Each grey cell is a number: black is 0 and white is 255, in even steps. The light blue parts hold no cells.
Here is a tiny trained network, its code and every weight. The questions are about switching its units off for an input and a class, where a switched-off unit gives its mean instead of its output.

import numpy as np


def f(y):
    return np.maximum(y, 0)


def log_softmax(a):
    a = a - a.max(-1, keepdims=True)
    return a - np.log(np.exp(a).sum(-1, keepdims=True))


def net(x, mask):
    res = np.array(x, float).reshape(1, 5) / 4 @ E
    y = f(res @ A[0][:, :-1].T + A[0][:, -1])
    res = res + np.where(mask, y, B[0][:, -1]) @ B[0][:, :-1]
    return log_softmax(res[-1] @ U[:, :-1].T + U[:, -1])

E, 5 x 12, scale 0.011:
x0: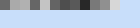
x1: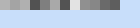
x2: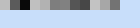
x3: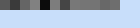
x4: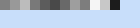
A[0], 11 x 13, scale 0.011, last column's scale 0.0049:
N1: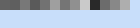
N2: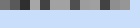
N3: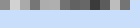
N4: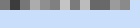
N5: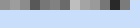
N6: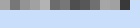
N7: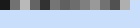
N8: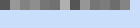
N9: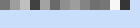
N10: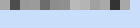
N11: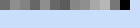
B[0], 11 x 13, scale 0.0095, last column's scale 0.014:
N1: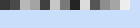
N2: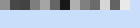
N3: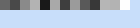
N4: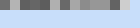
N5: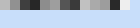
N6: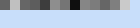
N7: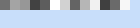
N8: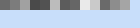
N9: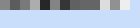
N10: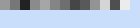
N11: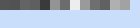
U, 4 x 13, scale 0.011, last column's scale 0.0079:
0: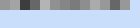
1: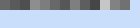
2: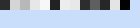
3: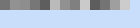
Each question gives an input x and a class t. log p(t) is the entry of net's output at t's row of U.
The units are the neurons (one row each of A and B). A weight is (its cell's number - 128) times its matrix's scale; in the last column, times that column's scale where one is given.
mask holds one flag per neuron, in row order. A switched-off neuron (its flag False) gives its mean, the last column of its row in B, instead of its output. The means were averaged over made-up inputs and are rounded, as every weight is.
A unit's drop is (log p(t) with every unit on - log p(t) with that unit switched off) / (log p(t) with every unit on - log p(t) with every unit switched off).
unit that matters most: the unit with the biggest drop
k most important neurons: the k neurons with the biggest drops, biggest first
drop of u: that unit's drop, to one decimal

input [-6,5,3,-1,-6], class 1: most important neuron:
[N7]
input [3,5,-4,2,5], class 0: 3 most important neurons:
[N5; N1; N3]
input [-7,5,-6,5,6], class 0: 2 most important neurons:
[N10; N5]
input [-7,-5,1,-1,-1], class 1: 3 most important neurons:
[N7; N2; N5]
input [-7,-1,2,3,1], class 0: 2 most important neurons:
[N3; N9]
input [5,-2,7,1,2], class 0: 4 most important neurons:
[N3; N9; N1; N2]
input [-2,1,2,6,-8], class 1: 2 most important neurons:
[N2; N7]
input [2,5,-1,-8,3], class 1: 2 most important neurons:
[N7; N9]
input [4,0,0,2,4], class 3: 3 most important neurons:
[N10; N2; N5]
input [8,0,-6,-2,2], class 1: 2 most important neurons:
[N9; N3]
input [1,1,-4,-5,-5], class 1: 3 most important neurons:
[N7; N9; N3]
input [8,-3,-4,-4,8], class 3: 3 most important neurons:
[N7; N2; N10]
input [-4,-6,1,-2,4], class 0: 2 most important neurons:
[N3; N9]
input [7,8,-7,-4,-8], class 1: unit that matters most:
N9
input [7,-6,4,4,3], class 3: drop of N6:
0.3
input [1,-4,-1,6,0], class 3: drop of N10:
0.1
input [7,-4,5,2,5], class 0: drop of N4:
-0.1
